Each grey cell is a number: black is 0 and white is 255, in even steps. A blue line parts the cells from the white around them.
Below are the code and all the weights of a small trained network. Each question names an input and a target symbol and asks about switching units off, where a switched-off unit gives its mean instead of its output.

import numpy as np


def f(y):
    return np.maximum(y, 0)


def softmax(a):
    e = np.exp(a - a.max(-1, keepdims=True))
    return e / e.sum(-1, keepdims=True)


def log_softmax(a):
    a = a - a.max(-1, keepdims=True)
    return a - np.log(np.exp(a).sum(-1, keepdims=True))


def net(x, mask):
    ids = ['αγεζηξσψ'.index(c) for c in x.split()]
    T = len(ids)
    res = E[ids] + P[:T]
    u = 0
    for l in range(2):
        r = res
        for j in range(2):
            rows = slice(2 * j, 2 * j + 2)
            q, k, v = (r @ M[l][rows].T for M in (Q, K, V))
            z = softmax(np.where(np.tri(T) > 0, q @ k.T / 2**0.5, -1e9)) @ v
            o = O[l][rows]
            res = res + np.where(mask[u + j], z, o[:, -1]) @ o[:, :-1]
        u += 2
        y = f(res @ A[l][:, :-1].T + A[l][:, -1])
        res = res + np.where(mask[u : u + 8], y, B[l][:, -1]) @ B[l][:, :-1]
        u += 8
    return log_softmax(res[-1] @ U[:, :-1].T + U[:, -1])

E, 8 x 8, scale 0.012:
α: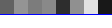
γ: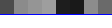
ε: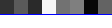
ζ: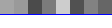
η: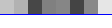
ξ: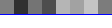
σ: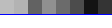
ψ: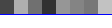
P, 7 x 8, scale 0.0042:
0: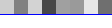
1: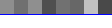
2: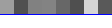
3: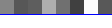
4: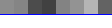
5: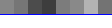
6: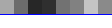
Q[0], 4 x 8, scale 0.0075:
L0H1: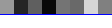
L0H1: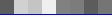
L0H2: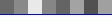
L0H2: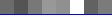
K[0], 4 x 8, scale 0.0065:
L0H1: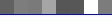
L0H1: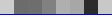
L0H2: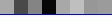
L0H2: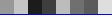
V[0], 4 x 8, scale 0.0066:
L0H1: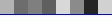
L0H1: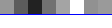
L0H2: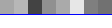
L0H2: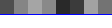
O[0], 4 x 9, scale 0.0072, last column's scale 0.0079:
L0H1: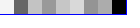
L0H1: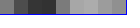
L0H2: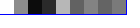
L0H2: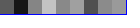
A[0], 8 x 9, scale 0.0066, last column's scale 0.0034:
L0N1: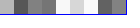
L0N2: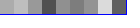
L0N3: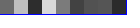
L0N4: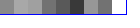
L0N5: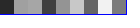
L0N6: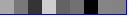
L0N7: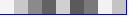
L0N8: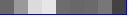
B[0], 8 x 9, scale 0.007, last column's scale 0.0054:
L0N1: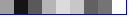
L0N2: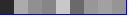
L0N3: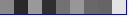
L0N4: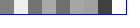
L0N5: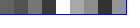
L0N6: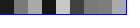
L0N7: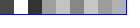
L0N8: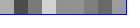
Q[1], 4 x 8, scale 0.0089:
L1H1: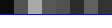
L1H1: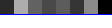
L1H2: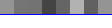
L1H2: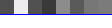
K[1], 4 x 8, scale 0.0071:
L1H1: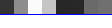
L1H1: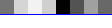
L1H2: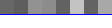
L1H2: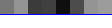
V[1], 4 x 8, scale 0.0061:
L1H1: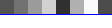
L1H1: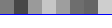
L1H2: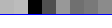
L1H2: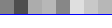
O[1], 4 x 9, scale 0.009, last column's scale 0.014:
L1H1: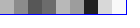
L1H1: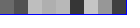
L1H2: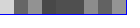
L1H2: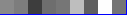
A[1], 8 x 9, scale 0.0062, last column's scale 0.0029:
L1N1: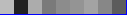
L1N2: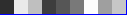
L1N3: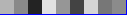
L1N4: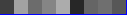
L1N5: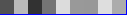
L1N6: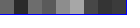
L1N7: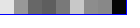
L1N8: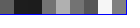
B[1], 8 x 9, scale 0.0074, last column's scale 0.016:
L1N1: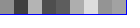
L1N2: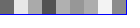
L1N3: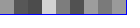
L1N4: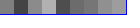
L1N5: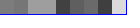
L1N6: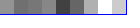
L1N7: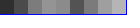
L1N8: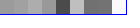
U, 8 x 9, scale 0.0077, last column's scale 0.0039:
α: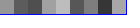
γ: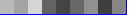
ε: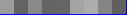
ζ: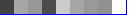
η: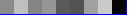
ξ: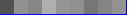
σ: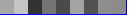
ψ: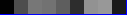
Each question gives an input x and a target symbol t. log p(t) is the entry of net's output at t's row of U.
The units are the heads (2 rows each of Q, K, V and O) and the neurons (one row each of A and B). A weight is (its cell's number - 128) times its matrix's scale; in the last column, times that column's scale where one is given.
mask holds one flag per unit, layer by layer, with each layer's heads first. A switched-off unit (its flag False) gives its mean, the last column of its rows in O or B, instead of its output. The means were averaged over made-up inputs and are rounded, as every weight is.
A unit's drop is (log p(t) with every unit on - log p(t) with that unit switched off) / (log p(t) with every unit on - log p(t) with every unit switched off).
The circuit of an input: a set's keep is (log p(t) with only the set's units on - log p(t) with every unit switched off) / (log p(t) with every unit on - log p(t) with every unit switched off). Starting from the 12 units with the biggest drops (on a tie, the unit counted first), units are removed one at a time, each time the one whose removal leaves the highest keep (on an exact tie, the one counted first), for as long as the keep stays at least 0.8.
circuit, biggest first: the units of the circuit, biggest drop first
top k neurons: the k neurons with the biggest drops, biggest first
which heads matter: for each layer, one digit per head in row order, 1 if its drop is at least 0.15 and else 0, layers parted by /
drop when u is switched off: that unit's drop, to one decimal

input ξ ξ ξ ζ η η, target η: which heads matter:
10 / 10
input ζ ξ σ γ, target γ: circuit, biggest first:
L1H2, L0H2
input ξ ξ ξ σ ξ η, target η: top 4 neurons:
L1N2, L0N7, L0N1, L1N3
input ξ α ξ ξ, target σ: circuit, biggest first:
L1H1, L0N4
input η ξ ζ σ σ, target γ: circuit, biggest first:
L1H2, L1H1
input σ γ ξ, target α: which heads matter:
11 / 11
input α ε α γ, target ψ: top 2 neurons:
L0N6, L1N8
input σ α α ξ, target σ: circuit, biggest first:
L1H1, L0H1
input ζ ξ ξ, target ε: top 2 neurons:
L0N1, L1N1
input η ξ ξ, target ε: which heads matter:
10 / 10
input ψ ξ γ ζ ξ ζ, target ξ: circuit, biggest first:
L0H2, L1H1
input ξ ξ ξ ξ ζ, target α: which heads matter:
11 / 10
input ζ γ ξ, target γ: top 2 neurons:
L0N7, L0N1
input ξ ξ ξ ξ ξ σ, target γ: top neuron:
L0N1
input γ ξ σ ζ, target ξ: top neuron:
L0N8
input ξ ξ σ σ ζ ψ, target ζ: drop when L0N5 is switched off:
0.1
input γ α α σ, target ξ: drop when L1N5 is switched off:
0.0
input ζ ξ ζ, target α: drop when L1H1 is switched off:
0.1
